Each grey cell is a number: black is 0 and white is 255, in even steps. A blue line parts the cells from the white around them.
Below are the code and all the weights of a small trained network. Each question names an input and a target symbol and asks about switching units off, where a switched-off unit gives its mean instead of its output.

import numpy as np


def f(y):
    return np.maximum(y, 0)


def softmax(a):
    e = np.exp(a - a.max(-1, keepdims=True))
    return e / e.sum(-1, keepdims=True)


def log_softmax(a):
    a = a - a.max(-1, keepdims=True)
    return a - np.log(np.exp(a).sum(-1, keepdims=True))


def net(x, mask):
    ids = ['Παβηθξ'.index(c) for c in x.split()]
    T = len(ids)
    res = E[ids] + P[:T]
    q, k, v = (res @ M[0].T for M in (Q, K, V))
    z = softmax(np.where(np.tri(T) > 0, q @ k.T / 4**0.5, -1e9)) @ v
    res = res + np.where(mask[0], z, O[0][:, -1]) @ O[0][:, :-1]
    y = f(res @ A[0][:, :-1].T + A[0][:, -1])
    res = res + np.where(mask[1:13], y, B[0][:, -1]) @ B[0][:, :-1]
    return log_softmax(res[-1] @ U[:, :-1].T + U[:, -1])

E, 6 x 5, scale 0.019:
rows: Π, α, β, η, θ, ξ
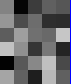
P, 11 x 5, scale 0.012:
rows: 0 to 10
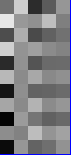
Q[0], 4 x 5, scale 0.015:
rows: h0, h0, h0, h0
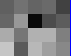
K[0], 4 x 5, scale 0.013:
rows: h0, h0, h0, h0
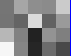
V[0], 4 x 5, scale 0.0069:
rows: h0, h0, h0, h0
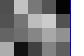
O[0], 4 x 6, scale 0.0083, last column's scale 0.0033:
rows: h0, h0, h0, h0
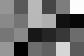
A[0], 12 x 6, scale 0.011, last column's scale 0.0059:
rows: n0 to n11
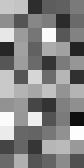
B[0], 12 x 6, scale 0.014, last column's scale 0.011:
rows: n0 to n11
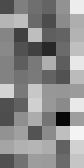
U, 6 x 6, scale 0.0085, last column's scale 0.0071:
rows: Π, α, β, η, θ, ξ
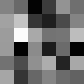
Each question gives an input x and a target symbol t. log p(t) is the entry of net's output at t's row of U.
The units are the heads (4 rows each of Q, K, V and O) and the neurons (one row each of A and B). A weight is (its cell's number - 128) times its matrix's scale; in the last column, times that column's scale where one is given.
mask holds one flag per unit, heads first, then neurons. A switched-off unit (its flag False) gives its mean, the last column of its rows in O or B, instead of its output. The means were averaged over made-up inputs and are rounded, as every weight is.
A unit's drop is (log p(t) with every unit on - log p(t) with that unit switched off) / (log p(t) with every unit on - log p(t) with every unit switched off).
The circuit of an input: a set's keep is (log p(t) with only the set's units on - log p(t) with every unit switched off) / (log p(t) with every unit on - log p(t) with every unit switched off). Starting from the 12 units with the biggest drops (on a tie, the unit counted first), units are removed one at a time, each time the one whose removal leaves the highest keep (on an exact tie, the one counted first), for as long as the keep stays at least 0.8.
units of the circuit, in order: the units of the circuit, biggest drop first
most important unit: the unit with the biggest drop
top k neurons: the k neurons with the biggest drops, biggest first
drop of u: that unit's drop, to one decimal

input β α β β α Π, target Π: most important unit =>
n9
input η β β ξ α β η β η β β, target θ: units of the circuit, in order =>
[n4; n9]
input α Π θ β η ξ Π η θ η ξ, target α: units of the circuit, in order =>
[n1; h0]
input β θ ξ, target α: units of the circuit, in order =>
[h0; n1]
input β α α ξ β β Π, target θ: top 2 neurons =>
[n9; n10]
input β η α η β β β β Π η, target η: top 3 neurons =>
[n2; n10; n0]
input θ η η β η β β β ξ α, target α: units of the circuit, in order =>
[n1; n2]
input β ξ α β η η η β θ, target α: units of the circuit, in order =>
[n1; h0]
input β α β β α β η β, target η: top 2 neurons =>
[n5; n10]
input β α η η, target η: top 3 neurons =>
[n2; n10; n6]
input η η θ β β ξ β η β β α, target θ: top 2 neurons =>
[n4; n9]
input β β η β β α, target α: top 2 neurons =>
[n10; n1]
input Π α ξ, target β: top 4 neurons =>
[n10; n3; n4; n9]
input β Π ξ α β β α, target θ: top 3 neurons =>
[n4; n9; n7]
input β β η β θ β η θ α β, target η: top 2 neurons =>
[n10; n5]
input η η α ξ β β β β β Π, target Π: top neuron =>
[n7]
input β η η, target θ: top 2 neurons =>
[n7; n11]
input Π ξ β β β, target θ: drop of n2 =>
0.0
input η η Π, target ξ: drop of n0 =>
0.2
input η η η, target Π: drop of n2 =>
0.1
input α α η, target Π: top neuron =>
[n9]
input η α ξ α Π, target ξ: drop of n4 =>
-0.1
